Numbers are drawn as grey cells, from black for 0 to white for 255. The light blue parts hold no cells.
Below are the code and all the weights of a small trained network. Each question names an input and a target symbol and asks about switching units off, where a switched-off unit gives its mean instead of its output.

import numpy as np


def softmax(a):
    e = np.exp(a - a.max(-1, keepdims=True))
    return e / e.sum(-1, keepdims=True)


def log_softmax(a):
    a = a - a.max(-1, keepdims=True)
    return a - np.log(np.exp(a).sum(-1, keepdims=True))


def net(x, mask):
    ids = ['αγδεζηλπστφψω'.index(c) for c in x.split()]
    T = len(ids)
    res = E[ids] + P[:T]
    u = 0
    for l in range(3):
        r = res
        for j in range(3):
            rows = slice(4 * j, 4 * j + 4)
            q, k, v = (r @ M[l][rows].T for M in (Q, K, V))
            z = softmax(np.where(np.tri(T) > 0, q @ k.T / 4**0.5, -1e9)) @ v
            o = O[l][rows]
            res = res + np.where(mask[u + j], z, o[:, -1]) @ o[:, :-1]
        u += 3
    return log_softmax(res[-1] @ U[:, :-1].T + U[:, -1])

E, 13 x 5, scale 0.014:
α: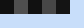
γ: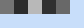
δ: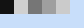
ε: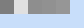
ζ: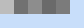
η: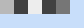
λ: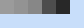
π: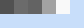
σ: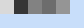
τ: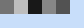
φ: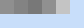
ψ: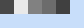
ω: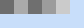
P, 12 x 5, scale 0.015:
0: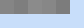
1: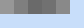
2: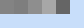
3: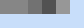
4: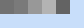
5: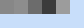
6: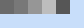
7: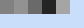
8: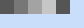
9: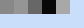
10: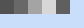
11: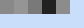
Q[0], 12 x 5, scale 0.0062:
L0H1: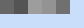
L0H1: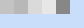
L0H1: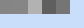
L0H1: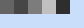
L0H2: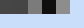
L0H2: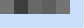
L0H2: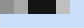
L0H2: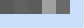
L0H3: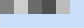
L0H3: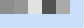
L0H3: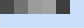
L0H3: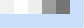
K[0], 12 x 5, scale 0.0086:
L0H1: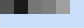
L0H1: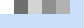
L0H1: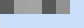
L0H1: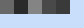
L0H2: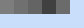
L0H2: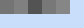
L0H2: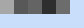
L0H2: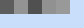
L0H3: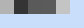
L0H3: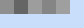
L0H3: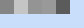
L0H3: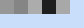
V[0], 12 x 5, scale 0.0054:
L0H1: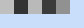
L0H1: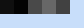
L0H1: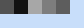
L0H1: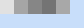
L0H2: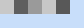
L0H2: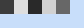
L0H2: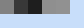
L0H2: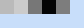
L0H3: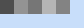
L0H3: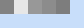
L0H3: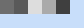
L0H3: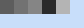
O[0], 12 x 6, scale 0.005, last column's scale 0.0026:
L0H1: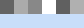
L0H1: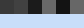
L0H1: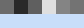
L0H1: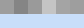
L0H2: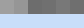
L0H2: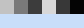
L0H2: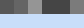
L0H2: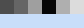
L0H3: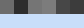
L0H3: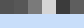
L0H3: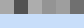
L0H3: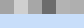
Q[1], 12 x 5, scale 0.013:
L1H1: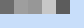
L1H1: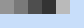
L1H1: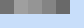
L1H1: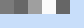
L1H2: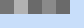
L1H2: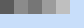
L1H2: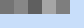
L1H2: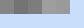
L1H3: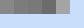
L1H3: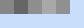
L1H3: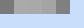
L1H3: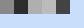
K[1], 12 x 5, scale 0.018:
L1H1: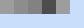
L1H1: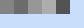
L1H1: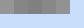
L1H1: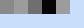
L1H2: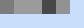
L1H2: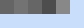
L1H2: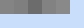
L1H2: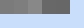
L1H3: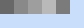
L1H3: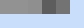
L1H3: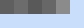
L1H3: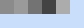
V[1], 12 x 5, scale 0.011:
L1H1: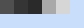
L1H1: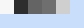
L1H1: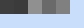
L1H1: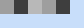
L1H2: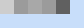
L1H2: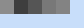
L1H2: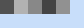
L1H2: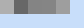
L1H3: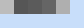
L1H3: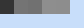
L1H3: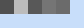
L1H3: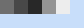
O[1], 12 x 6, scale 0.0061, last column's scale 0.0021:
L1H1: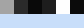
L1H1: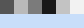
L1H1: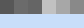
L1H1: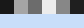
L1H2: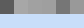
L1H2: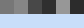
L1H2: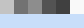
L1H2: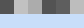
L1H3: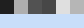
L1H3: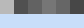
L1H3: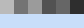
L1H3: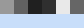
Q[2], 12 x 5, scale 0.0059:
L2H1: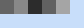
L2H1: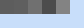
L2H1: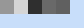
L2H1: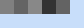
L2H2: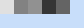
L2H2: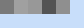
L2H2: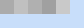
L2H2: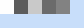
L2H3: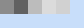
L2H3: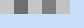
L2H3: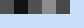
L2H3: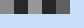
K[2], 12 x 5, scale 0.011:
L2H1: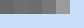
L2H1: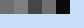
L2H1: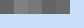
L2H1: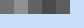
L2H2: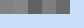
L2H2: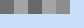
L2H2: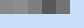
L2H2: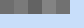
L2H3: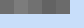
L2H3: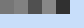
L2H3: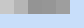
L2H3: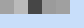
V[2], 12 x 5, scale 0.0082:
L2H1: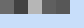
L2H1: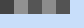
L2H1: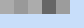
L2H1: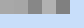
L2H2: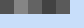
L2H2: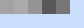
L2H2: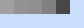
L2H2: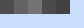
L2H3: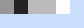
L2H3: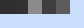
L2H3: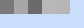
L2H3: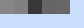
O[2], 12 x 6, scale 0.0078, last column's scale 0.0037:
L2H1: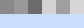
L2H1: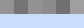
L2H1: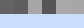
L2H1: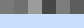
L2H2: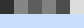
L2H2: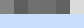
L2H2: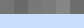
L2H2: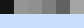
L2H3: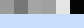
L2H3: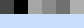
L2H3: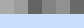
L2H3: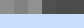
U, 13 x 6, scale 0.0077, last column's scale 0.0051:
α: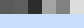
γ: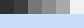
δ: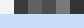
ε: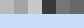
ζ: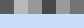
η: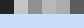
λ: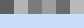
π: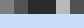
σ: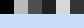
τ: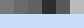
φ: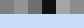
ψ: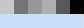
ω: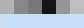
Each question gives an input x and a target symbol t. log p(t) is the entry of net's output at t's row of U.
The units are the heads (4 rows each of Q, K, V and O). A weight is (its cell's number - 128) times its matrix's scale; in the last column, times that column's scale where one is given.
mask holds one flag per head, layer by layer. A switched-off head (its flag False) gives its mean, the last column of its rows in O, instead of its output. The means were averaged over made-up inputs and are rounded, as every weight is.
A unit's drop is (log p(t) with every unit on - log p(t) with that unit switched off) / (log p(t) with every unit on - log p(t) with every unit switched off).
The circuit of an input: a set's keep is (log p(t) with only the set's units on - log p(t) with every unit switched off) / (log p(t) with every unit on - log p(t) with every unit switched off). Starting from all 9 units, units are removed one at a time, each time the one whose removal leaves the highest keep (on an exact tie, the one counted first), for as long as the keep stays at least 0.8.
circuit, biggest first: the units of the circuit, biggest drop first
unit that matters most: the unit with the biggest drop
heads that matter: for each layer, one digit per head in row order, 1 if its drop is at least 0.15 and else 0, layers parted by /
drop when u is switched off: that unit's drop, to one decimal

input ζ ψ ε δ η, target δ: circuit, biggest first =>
L1H1; L1H3
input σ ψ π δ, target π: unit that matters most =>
L1H1
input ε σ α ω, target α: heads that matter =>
100 / 111 / 110
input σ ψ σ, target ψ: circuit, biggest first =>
L0H1; L1H1
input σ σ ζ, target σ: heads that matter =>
000 / 101 / 000
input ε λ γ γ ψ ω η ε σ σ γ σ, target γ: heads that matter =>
000 / 100 / 000
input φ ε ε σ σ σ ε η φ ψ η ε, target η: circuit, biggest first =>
L1H1; L0H1
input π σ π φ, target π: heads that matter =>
000 / 101 / 000
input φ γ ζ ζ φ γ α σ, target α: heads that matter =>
100 / 100 / 100
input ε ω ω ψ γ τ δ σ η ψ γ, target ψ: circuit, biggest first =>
L1H1; L0H2
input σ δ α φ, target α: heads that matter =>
100 / 110 / 110
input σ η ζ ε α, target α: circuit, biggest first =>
L0H1; L2H1
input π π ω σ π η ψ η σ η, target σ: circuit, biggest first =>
L1H1; L0H3; L0H2
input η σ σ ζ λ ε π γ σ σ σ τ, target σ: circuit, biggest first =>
L1H1
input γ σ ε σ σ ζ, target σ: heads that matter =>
001 / 100 / 000
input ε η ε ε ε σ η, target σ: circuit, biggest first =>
L1H3; L1H1; L0H1
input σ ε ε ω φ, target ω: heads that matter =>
100 / 100 / 000
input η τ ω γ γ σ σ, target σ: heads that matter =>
000 / 101 / 000
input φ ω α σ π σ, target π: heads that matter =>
001 / 111 / 001
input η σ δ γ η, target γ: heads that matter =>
110 / 000 / 001
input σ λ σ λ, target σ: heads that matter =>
000 / 100 / 000
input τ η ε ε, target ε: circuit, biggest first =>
L1H1; L0H1; L1H3
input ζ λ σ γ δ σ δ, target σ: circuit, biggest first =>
L1H1
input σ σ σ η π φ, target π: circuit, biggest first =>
L1H1; L1H3
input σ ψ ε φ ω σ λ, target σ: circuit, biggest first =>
L1H3; L1H1
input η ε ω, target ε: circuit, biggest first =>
L0H1; L1H1; L2H2
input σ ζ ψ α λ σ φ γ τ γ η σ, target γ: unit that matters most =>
L2H3
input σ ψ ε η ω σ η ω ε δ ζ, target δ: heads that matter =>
000 / 100 / 000
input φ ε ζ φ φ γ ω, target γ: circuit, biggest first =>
L2H3; L0H2
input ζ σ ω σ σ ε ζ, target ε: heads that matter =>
100 / 100 / 000
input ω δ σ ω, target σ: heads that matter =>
100 / 101 / 000
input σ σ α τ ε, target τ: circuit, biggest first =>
L2H3; L1H3; L0H1
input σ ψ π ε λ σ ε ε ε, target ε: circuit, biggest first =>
L1H1; L0H1
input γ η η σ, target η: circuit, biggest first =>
L1H1
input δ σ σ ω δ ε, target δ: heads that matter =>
010 / 101 / 000
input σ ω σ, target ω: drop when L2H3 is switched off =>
0.1
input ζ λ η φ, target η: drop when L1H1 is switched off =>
0.4
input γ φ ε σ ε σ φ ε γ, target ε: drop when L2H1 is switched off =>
0.0
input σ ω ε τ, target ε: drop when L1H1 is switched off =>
0.2
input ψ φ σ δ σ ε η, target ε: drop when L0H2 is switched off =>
0.1
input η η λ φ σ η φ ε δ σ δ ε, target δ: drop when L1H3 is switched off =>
0.4
